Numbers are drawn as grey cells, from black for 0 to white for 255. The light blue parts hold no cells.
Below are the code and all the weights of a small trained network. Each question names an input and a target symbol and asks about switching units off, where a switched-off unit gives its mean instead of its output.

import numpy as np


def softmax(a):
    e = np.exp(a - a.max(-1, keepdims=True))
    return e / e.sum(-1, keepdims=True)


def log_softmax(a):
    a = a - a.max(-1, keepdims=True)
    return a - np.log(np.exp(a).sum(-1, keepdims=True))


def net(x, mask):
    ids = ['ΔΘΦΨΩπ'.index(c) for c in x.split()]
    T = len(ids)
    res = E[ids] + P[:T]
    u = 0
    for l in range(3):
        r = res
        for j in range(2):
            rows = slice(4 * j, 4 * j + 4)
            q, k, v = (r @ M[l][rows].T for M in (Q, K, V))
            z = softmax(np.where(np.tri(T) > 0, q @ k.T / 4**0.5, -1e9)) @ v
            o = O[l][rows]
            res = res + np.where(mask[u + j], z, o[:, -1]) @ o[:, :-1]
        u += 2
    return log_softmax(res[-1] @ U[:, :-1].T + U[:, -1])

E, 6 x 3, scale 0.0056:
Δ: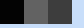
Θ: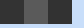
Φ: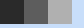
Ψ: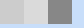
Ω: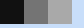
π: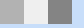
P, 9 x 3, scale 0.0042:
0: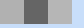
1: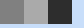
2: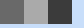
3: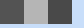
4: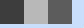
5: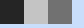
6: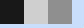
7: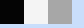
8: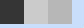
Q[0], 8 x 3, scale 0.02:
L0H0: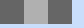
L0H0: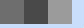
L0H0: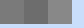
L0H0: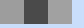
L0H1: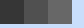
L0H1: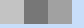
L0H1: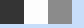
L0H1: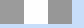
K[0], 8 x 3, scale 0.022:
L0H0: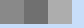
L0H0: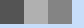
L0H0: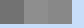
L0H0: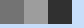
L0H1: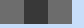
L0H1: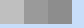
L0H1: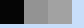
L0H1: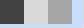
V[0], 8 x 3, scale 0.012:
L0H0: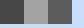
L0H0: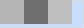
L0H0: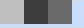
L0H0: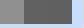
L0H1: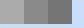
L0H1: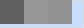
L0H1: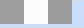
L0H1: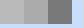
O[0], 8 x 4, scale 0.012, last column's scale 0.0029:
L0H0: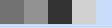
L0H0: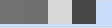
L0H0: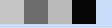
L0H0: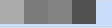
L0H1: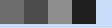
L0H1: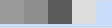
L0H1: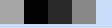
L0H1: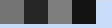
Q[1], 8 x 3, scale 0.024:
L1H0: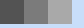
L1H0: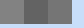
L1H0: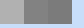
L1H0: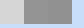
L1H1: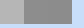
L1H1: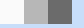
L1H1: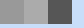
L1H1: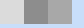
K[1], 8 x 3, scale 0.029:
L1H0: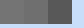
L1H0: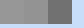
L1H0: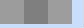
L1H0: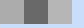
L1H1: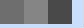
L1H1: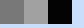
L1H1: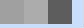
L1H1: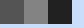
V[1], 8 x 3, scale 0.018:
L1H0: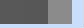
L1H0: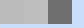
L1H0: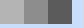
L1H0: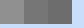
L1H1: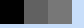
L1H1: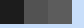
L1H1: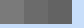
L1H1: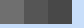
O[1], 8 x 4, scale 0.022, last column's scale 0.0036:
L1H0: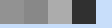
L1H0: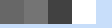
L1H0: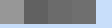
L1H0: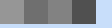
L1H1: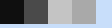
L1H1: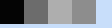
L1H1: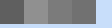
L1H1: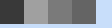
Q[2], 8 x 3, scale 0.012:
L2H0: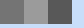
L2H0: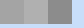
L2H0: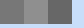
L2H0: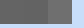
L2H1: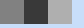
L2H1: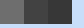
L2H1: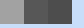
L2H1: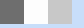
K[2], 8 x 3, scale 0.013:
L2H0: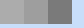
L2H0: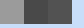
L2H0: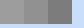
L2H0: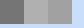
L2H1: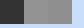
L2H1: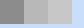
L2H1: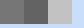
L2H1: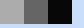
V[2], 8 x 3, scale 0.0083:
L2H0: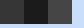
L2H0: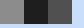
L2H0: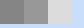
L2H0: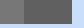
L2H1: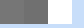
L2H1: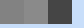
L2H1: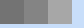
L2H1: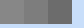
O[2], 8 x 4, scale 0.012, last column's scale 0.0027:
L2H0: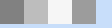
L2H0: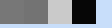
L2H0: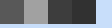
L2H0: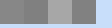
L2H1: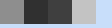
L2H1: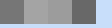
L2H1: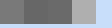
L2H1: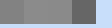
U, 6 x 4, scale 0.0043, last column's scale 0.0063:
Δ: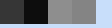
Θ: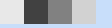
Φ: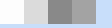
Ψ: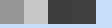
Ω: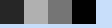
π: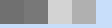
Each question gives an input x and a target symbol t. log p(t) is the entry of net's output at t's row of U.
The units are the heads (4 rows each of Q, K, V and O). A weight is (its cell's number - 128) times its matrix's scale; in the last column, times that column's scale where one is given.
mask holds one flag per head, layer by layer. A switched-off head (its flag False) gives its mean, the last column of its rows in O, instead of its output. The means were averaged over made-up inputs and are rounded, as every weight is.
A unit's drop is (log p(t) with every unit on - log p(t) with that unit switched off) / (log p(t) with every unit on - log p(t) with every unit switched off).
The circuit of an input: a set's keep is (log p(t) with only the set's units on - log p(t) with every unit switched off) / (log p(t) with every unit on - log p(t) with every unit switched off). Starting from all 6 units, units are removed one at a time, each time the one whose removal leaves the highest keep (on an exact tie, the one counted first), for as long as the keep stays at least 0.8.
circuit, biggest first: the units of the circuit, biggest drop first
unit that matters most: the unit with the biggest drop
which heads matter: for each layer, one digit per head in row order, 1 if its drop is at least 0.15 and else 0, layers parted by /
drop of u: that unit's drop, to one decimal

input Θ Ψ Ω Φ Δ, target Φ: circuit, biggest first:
L0H0, L1H1
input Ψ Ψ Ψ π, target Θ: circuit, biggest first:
L0H1, L1H0
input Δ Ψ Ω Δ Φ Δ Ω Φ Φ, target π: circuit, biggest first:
L2H0, L1H1
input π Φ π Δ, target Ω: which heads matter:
01 / 01 / 00
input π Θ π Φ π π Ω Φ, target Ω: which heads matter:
11 / 01 / 00
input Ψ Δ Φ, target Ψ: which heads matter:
11 / 11 / 10
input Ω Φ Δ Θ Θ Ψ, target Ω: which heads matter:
10 / 11 / 10
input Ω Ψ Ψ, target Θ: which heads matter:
10 / 01 / 11
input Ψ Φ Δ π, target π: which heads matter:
00 / 01 / 01
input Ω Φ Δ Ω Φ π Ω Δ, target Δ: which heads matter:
11 / 11 / 01
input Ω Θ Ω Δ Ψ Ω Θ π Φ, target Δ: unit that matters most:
L0H0
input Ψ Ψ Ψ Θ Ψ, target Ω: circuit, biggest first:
L1H1, L0H1
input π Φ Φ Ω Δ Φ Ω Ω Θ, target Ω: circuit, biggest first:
L0H1, L1H1, L0H0
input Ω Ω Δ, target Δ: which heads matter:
10 / 11 / 01
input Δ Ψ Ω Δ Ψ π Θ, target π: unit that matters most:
L0H1
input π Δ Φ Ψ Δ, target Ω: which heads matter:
11 / 01 / 00
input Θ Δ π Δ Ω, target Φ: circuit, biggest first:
L0H0, L1H1, L2H1
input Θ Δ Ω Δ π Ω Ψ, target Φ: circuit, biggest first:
L2H1, L1H1, L0H1
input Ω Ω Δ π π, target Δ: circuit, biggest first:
L0H1, L1H0, L2H1, L1H1
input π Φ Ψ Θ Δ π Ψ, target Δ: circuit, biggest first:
L0H1, L1H1
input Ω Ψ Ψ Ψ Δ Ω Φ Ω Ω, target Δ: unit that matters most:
L0H1
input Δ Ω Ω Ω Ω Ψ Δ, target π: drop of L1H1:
0.2
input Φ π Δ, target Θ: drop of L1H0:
0.1
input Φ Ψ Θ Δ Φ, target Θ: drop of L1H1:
1.7
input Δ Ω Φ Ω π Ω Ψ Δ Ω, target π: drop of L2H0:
0.9
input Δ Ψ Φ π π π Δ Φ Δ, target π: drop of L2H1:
0.1
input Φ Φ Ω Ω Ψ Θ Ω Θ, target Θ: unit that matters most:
L0H0
